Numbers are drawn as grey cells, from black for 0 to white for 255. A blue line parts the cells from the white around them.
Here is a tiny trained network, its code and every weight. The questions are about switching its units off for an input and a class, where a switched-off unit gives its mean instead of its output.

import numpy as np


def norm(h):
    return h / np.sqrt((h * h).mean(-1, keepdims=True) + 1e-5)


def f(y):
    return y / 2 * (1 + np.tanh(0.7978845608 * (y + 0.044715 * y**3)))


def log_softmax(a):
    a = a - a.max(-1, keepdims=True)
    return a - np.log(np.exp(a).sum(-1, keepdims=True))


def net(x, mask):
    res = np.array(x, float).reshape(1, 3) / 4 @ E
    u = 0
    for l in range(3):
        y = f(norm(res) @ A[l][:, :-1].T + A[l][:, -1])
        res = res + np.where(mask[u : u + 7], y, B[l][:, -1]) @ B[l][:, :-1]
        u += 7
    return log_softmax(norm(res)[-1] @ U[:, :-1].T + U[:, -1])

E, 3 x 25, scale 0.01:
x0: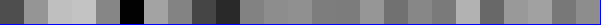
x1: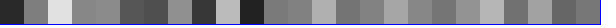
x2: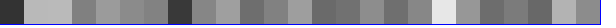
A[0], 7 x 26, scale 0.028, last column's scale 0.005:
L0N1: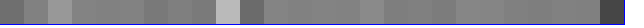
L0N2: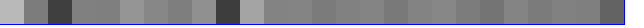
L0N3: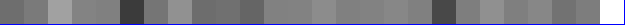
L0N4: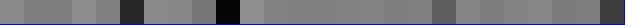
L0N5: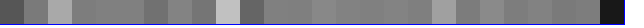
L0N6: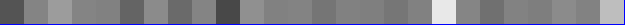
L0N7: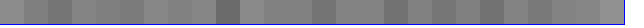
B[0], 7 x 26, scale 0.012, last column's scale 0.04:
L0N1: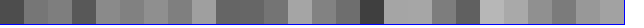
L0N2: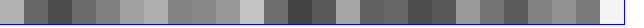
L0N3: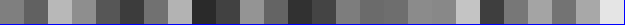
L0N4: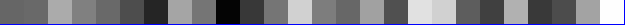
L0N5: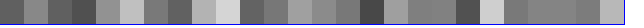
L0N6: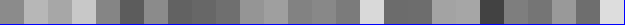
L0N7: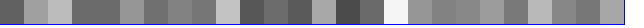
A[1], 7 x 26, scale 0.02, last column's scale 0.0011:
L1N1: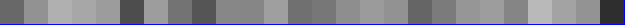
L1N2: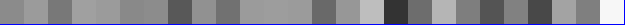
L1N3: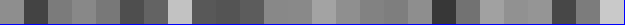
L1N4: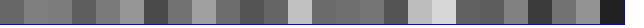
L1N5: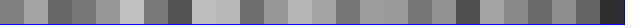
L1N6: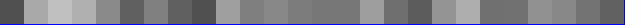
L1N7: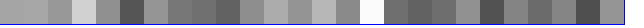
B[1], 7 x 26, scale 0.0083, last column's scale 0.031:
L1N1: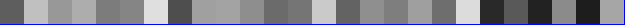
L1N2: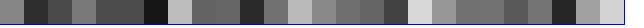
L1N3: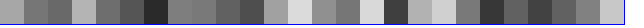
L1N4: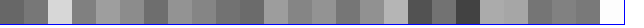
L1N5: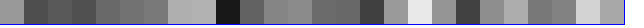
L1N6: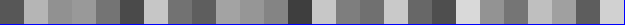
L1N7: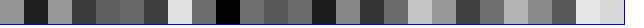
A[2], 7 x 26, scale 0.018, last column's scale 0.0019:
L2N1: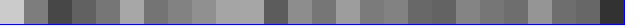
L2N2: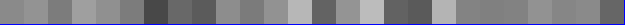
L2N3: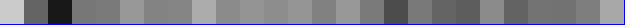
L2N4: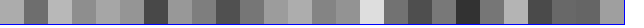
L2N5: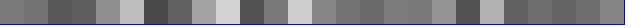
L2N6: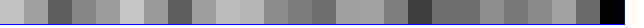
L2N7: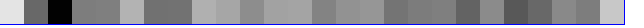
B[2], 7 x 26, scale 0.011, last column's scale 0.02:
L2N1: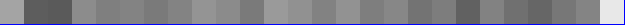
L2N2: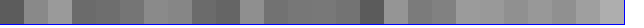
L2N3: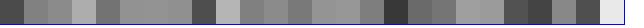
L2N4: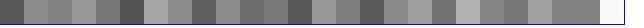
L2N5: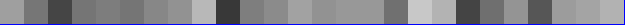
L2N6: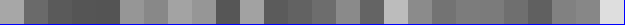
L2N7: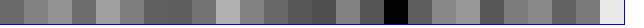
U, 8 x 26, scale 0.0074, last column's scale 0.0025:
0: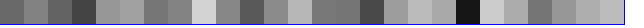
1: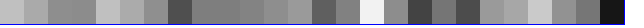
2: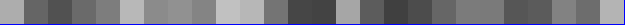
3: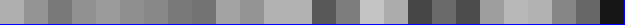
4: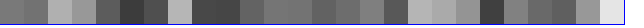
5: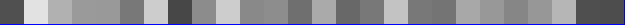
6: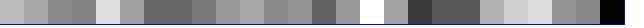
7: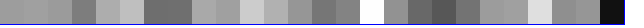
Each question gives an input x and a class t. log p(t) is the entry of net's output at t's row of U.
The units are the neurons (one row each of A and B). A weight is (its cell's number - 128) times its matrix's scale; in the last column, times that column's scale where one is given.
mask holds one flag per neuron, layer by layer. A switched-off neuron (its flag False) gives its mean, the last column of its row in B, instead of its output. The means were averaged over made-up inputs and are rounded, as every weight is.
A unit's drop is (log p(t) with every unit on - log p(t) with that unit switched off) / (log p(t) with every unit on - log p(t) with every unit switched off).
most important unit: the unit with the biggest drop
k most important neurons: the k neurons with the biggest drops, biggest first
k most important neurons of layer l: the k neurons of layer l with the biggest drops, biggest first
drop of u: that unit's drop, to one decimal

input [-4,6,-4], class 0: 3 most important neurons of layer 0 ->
(L0N5; L0N6; L0N4)
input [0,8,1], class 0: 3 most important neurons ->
(L0N5; L0N6; L0N1)
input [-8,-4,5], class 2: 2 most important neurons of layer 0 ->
(L0N4; L0N6)
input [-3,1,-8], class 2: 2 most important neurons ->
(L0N4; L0N6)
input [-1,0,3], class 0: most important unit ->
L0N3
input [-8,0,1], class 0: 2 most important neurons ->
(L0N3; L0N2)
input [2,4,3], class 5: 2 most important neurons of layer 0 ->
(L0N4; L0N5)
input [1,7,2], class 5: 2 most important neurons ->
(L0N3; L0N4)
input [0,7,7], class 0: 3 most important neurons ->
(L0N5; L0N1; L1N5)
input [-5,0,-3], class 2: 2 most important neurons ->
(L0N4; L0N6)
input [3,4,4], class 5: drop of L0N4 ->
0.3
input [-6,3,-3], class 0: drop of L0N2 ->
0.2
